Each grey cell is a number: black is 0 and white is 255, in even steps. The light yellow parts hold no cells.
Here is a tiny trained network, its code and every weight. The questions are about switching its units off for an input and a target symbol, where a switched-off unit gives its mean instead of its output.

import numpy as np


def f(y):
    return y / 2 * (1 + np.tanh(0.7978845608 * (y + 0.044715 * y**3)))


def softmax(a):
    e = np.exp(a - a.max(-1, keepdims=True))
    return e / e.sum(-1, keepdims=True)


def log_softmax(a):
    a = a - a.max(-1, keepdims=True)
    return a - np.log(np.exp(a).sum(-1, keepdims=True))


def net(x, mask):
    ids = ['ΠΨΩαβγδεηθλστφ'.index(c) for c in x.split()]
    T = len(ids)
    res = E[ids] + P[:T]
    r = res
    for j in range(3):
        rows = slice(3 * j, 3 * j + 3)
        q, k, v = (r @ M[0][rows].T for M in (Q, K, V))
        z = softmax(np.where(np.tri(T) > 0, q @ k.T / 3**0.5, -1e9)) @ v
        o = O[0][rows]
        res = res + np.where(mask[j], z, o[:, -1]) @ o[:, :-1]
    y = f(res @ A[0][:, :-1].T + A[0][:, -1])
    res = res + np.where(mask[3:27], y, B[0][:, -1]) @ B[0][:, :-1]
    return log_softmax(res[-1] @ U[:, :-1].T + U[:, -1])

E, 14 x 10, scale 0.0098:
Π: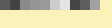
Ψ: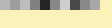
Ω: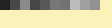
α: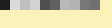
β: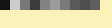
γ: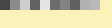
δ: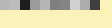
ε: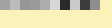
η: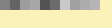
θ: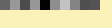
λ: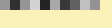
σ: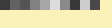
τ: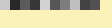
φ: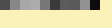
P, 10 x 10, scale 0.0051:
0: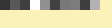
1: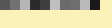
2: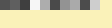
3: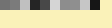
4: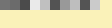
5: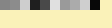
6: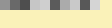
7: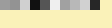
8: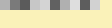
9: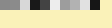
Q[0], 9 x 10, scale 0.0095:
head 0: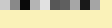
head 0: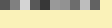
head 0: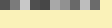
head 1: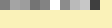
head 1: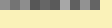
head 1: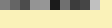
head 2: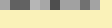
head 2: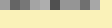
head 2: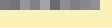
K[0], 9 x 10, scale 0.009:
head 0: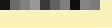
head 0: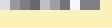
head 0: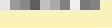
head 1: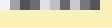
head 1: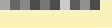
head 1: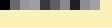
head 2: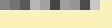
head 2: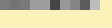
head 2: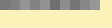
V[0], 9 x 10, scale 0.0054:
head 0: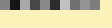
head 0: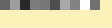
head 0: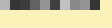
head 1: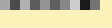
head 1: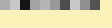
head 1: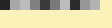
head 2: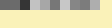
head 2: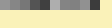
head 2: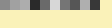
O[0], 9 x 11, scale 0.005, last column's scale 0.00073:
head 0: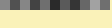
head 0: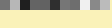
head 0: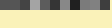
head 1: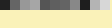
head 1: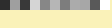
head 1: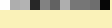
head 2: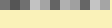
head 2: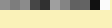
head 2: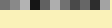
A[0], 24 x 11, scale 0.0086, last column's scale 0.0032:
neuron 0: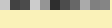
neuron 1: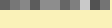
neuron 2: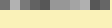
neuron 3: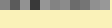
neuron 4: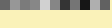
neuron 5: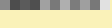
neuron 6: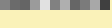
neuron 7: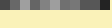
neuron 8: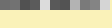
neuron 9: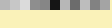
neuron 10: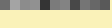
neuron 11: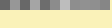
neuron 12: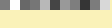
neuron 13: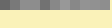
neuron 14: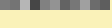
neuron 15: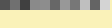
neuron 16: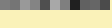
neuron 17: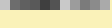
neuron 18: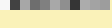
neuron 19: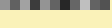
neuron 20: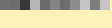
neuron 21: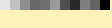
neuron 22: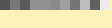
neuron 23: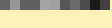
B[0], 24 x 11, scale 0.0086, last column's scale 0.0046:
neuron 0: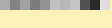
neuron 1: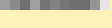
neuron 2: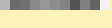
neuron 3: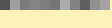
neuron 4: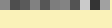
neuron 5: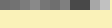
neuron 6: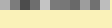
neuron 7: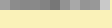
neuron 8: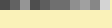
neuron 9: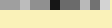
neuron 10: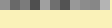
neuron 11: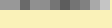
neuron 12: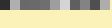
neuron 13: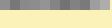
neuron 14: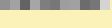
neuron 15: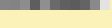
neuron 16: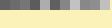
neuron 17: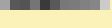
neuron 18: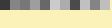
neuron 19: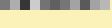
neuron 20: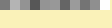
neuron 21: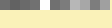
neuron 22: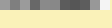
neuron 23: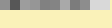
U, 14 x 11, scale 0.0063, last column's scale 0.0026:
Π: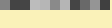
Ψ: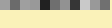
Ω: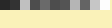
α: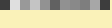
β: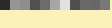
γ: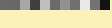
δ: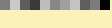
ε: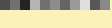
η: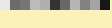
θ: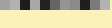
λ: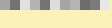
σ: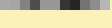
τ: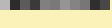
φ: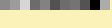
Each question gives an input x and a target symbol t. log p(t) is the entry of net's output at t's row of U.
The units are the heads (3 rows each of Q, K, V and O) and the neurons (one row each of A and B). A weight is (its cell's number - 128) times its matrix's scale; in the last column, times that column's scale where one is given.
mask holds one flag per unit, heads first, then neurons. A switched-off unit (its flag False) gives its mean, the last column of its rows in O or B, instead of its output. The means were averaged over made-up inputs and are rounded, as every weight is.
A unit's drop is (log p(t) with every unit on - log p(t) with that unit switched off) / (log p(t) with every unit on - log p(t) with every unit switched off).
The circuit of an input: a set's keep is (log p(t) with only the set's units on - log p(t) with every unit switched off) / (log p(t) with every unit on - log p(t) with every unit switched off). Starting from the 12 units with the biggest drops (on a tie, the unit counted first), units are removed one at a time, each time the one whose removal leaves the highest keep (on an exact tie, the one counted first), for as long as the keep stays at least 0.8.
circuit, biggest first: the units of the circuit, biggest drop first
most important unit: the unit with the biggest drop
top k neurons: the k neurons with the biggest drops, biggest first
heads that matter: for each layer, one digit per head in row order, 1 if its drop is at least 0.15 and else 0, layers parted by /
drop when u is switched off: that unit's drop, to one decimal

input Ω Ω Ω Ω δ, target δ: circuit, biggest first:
[head 2; neuron 0; neuron 20; neuron 12]
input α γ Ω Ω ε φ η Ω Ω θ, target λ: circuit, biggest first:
[head 0; neuron 23; head 2]
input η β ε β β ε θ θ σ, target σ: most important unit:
neuron 22
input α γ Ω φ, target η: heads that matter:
001
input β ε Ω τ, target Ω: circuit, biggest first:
[head 1; neuron 8; neuron 2]
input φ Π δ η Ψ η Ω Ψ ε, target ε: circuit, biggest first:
[neuron 4; head 1]
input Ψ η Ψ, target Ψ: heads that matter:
010
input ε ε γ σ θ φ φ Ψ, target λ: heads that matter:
110
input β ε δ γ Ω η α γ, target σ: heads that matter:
110
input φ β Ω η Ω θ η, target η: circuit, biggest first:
[head 2; neuron 9; head 1]
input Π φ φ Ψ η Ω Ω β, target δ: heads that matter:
011
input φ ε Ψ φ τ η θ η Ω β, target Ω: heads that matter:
110
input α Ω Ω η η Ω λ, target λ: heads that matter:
001
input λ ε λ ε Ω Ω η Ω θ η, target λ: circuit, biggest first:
[head 0]
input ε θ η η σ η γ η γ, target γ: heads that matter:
001
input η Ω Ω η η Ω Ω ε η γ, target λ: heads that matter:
100
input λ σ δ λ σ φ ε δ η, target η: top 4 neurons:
[neuron 9; neuron 6; neuron 11; neuron 17]
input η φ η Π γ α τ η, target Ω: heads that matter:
110
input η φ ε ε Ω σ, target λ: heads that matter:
100
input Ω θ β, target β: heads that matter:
000
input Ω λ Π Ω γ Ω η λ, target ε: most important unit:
neuron 18
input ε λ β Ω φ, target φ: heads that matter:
010
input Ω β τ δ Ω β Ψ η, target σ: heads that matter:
110
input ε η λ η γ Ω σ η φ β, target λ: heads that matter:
100
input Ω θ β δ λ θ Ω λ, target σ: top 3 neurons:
[neuron 22; neuron 20; neuron 15]
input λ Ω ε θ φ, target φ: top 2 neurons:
[neuron 0; neuron 9]
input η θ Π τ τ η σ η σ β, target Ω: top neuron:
[neuron 16]
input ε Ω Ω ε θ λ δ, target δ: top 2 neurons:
[neuron 20; neuron 0]
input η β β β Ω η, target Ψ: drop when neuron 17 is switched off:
0.2
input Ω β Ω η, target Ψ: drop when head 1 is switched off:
0.4
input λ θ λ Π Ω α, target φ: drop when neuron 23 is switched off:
0.1
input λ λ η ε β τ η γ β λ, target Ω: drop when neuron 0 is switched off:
0.1
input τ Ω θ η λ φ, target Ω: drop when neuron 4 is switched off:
0.0
